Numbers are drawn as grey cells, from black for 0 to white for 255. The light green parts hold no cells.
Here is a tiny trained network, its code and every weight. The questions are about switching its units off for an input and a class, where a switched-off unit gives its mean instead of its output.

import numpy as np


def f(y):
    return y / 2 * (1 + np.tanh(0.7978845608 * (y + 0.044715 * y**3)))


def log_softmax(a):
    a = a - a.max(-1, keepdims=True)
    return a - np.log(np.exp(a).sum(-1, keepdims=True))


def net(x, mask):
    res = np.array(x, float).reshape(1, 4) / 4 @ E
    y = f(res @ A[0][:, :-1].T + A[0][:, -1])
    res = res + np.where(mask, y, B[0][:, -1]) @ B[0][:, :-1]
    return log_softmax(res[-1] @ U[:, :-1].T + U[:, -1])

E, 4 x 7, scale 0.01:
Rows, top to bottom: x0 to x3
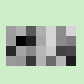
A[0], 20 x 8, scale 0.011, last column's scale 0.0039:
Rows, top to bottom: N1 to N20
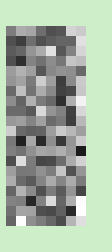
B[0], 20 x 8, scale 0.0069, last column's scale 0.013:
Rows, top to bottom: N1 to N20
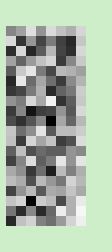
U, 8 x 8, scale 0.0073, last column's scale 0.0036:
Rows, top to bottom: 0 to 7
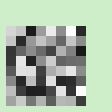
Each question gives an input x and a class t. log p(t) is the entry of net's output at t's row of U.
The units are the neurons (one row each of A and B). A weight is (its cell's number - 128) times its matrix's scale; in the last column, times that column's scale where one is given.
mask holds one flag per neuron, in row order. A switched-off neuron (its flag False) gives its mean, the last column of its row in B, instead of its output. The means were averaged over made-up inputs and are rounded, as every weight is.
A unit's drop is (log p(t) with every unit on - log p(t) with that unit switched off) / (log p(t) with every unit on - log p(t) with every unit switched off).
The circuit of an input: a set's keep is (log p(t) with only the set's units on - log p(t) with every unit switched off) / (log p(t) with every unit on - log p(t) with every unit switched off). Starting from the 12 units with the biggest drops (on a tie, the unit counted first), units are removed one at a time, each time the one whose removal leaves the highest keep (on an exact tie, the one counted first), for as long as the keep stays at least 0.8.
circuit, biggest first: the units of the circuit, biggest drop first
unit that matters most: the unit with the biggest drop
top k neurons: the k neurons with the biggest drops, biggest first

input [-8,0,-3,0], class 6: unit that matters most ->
N19
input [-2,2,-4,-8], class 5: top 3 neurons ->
[N12 N8 N18]
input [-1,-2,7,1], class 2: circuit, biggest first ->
[N18 N7]
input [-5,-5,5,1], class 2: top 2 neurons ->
[N7 N10]
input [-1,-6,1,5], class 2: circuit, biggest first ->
[N10 N7]
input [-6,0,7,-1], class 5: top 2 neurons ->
[N2 N15]
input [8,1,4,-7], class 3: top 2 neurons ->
[N3 N6]
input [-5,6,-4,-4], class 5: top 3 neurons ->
[N2 N12 N18]
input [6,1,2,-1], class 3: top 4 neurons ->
[N3 N6 N19 N1]
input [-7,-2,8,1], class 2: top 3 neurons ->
[N7 N15 N18]
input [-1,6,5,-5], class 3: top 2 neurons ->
[N3 N18]
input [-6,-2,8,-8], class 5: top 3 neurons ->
[N12 N2 N8]
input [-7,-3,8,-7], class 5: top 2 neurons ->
[N12 N2]
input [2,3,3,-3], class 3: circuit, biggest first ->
[N3]
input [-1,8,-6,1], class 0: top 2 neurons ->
[N18 N16]
